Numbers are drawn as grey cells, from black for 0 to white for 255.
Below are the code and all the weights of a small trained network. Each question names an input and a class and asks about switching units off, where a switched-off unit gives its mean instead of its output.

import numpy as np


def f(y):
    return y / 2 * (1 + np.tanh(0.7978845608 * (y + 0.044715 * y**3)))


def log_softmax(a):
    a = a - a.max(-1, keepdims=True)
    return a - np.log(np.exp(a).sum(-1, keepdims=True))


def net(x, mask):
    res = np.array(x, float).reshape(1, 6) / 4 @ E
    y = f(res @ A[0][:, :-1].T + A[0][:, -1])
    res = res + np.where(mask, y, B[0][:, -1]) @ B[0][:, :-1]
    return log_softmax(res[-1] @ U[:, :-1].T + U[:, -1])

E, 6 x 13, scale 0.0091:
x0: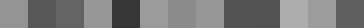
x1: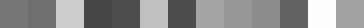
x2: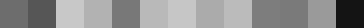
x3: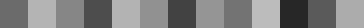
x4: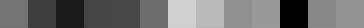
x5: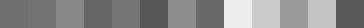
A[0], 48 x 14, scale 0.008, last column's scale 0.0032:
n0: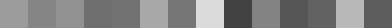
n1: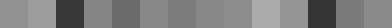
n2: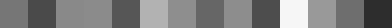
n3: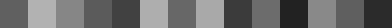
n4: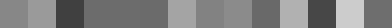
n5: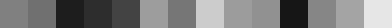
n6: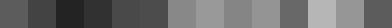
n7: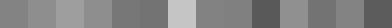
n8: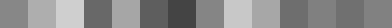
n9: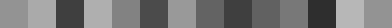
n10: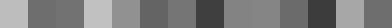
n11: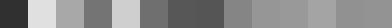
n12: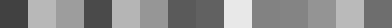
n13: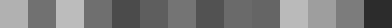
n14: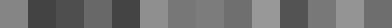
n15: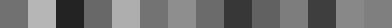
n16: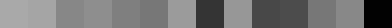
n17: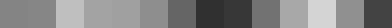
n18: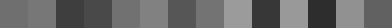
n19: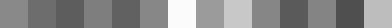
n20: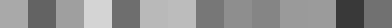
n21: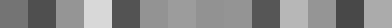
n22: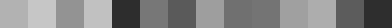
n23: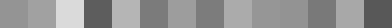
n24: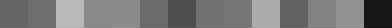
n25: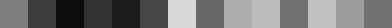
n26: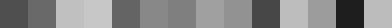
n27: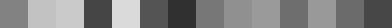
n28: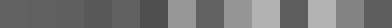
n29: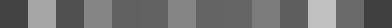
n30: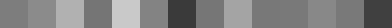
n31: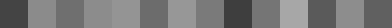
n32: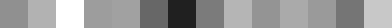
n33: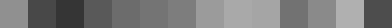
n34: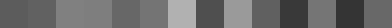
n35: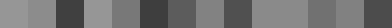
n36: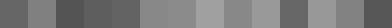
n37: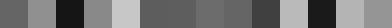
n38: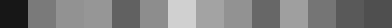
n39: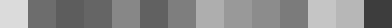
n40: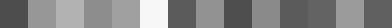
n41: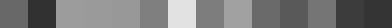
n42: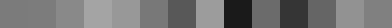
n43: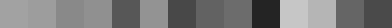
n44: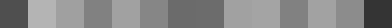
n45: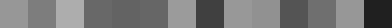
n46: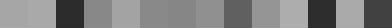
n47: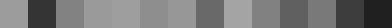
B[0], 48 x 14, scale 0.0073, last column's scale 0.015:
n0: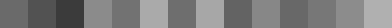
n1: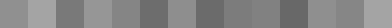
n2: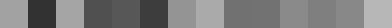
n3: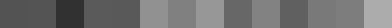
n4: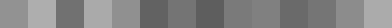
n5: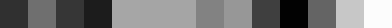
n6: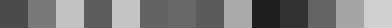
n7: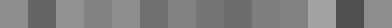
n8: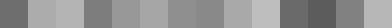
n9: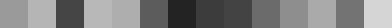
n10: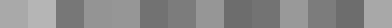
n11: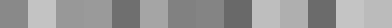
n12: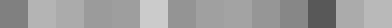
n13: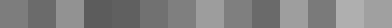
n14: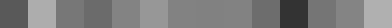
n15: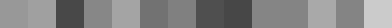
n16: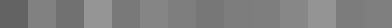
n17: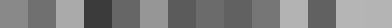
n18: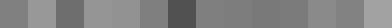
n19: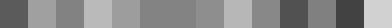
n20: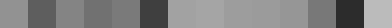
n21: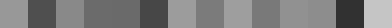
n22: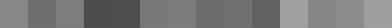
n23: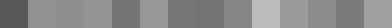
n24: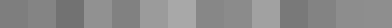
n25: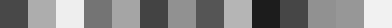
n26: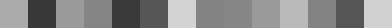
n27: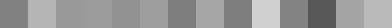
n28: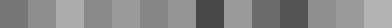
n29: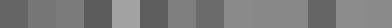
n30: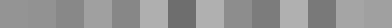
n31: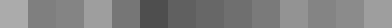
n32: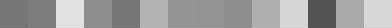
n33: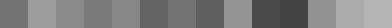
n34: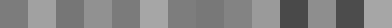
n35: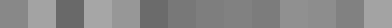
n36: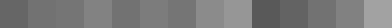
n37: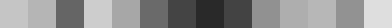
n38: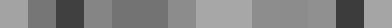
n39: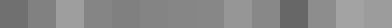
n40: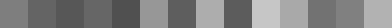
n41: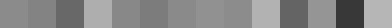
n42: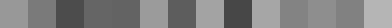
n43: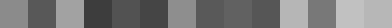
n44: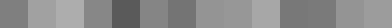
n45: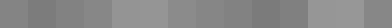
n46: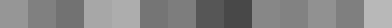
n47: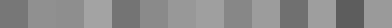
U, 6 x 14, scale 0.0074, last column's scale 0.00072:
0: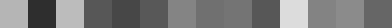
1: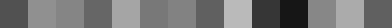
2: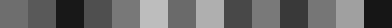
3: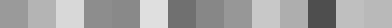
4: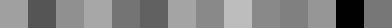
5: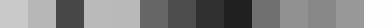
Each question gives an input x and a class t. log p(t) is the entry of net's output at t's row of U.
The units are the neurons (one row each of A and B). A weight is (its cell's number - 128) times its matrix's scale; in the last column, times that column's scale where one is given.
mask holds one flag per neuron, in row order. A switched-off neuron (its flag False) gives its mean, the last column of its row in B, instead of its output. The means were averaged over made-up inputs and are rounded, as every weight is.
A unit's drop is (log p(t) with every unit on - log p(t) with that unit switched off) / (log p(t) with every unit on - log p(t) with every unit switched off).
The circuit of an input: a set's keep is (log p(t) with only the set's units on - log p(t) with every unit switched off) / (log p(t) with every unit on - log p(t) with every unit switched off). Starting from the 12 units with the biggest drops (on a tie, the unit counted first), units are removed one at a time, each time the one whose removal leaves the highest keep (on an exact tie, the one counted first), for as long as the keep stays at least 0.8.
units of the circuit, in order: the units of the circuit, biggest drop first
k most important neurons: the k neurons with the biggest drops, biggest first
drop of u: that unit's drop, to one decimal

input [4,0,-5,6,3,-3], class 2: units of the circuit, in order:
[n0]
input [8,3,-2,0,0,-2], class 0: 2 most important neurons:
[n43; n5]
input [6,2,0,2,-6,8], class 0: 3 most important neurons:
[n26; n2; n43]
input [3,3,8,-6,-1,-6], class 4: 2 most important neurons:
[n41; n20]
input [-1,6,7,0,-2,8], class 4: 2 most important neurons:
[n26; n20]
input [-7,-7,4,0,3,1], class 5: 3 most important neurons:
[n26; n21; n20]
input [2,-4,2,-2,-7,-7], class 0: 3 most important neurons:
[n26; n43; n2]
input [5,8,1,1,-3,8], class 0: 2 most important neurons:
[n26; n2]
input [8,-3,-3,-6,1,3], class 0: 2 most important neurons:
[n43; n2]
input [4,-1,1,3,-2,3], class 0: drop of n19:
0.2
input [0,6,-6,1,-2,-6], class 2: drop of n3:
0.1
